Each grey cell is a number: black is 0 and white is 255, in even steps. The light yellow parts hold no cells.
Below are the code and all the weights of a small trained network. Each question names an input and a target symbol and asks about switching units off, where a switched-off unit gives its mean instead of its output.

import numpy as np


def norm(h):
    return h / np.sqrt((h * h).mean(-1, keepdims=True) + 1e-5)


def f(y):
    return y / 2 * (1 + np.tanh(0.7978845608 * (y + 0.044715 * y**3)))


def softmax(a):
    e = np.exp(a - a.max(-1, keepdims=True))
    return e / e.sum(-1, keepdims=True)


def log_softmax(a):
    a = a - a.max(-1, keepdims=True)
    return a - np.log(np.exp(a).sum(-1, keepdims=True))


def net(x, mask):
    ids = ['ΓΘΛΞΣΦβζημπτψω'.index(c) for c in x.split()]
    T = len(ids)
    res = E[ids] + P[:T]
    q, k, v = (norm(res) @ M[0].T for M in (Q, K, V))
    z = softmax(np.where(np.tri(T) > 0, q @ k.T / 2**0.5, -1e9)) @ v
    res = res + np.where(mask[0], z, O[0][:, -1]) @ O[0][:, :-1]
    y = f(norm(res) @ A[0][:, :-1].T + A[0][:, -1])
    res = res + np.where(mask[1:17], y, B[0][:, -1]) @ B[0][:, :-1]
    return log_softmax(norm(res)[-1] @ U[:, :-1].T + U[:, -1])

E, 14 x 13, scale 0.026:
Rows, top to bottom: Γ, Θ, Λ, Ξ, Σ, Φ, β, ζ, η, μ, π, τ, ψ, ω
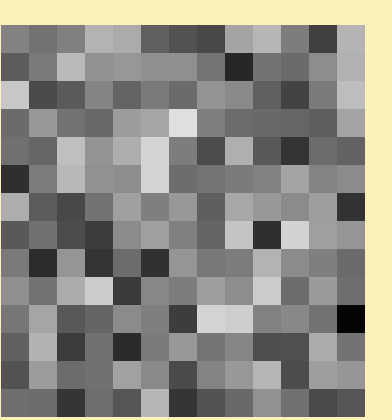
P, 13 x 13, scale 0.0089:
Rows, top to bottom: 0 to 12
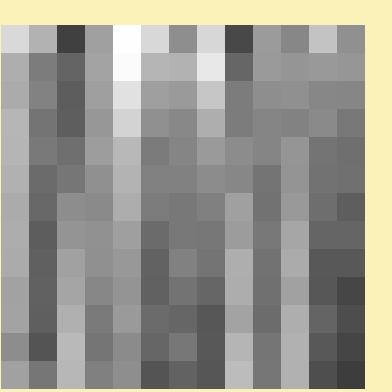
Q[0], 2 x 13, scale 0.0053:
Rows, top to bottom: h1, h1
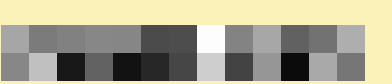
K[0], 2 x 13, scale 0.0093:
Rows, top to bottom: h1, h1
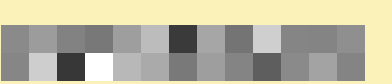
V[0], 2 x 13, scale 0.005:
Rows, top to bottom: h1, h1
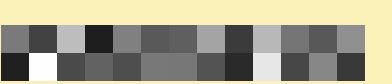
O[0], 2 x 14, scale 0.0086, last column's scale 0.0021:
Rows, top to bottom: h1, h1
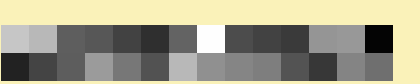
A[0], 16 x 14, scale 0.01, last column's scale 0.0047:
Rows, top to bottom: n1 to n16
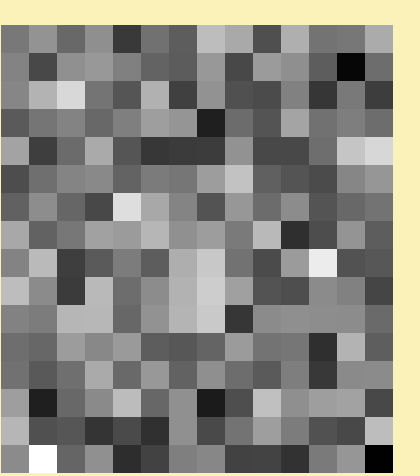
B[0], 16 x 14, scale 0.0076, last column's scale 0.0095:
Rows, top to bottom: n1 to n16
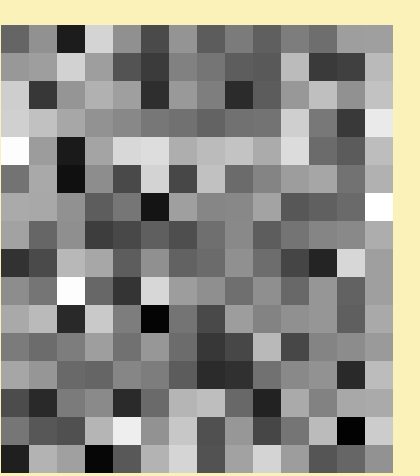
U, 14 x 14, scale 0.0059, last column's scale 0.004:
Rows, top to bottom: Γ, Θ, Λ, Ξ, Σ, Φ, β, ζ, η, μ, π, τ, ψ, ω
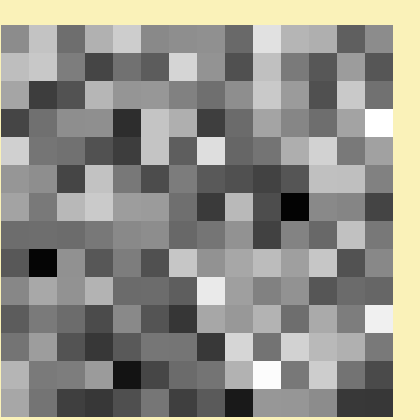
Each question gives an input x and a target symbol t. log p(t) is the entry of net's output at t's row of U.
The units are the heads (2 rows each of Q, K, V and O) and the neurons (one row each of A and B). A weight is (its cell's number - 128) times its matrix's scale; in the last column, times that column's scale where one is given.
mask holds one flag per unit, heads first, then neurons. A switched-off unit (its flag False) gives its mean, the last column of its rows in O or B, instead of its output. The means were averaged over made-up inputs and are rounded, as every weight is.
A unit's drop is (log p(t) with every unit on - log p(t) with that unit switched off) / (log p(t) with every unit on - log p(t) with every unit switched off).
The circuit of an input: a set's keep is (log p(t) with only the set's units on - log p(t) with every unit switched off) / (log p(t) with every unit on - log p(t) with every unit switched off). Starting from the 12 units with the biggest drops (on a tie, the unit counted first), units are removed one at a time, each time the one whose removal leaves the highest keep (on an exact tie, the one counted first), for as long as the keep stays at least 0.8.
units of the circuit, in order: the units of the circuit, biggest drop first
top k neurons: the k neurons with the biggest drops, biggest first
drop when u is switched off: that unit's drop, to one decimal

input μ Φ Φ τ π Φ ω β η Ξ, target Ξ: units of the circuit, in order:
h1; n16; n9; n7
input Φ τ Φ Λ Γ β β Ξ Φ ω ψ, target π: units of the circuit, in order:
n4; n15; n11
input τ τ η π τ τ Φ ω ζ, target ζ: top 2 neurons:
n9; n1
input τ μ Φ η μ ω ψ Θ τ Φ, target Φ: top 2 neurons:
n3; n1
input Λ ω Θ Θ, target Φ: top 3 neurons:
n11; n7; n4
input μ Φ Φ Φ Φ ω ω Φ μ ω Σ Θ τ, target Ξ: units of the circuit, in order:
n16; n9
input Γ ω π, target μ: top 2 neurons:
n9; n2
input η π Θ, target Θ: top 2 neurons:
n16; n11
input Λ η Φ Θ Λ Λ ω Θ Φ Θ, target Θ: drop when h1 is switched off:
1.4
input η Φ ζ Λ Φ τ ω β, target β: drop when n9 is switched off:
0.5
